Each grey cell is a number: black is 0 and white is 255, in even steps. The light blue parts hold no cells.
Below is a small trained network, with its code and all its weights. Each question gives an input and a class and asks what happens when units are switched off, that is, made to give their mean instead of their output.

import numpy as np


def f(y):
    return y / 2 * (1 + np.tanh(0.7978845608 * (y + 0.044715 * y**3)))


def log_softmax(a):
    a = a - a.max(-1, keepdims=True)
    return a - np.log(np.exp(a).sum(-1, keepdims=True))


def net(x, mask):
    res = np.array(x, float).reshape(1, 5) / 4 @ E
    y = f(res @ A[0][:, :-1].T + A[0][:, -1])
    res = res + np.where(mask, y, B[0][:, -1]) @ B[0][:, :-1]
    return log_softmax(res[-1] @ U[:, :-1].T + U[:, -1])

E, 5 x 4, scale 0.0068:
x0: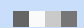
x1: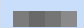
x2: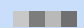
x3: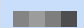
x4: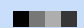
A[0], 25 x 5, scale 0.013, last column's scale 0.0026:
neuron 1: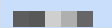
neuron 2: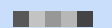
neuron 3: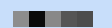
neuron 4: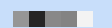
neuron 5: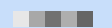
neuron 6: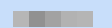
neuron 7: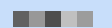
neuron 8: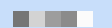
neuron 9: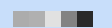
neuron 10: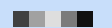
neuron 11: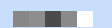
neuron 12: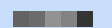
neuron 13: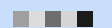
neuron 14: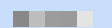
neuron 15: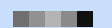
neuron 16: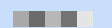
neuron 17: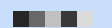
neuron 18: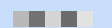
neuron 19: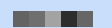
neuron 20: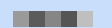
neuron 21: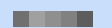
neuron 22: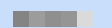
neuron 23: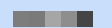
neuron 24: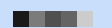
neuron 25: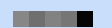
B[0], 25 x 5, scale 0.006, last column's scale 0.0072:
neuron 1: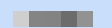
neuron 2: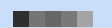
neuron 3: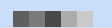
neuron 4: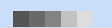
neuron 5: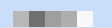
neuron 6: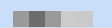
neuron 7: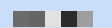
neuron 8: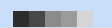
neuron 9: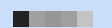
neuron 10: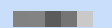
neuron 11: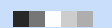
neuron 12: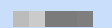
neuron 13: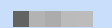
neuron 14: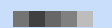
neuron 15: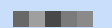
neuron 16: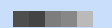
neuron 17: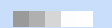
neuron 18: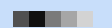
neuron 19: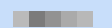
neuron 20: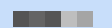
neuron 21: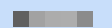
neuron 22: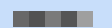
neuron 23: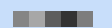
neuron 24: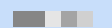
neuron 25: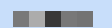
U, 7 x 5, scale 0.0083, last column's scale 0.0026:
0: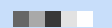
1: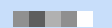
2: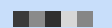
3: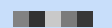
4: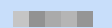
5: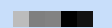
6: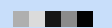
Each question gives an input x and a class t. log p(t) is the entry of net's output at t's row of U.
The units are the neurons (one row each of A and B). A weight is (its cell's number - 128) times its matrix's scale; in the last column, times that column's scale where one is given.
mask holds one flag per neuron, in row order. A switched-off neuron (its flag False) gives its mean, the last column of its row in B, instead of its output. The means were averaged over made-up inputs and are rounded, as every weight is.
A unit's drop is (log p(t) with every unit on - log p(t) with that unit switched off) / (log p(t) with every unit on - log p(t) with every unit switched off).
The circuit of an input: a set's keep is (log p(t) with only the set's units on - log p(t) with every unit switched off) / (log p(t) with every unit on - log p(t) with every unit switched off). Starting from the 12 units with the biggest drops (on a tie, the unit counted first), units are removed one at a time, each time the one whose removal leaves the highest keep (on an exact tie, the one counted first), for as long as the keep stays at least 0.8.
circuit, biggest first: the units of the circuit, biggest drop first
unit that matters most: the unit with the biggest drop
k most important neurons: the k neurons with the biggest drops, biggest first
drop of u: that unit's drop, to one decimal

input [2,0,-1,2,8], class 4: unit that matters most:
neuron 17
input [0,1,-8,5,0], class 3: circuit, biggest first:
neuron 24; neuron 7; neuron 3
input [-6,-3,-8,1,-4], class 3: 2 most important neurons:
neuron 7; neuron 11
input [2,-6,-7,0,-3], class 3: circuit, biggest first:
neuron 7; neuron 3; neuron 17
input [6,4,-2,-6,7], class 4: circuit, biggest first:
neuron 17; neuron 24
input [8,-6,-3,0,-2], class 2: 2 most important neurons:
neuron 8; neuron 2
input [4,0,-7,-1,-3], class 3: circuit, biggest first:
neuron 7; neuron 3; neuron 17
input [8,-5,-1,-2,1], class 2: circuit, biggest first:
neuron 8; neuron 2; neuron 9
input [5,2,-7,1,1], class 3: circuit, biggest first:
neuron 24; neuron 7
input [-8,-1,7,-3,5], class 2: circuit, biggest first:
neuron 3; neuron 4
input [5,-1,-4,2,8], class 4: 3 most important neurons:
neuron 17; neuron 24; neuron 19
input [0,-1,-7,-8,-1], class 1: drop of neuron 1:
0.0
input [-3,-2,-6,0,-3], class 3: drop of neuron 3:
0.1
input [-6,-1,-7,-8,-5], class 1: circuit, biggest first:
neuron 7
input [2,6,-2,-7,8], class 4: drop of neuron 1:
0.1
